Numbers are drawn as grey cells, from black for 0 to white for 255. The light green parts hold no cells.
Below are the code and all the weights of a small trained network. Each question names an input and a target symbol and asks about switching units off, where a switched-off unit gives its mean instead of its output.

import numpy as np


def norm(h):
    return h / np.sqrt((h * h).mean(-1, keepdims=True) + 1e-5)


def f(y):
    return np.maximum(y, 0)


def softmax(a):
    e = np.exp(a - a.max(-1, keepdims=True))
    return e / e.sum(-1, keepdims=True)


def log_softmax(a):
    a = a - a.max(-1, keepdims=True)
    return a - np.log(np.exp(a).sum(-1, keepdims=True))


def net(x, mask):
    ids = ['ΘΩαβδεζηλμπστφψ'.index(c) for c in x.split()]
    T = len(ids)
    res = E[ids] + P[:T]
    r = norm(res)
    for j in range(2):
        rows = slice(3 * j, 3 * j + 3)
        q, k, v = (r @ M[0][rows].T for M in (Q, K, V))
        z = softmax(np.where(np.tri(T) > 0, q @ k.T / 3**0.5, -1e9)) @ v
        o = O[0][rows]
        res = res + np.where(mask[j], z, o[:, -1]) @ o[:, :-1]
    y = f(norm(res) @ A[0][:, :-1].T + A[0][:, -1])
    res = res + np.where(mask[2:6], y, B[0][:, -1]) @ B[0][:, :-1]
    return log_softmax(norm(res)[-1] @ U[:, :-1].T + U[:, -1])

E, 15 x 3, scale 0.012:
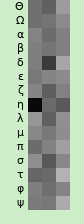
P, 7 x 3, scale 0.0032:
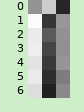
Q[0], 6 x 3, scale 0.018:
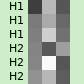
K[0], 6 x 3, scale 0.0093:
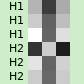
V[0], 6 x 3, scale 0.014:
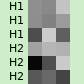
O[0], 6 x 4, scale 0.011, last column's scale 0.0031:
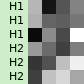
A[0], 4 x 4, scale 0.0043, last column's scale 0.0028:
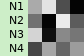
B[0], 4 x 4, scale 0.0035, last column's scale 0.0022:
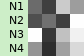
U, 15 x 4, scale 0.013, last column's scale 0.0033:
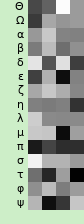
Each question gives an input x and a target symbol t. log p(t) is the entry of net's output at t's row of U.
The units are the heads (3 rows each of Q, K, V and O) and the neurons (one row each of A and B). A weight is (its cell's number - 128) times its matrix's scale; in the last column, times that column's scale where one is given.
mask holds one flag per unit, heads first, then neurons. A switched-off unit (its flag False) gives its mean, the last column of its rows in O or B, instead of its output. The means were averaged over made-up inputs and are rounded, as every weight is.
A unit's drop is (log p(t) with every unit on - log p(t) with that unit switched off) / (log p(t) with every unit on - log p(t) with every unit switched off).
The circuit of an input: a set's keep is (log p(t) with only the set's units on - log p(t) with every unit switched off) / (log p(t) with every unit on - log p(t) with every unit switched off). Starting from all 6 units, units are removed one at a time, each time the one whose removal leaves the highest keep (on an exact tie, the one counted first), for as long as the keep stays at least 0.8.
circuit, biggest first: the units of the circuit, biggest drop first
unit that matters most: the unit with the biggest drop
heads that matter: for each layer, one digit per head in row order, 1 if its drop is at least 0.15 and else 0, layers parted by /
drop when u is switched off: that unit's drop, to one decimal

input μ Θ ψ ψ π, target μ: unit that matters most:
H2
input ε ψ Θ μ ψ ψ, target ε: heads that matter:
11
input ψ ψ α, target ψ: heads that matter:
00
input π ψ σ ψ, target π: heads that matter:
10
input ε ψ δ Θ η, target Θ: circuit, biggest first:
(H2, H1)
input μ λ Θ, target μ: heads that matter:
01
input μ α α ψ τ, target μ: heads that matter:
01
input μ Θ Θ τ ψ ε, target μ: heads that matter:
01
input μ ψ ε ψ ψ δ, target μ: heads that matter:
01
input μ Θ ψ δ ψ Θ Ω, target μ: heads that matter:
01
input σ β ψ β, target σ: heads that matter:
10
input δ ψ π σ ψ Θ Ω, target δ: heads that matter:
10
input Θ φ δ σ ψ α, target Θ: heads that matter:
01
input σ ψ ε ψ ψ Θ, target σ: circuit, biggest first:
(H2)
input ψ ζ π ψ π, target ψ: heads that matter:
00
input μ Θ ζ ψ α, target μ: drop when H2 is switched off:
0.9
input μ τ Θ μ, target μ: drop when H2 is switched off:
0.8
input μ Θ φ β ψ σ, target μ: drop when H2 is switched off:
1.0
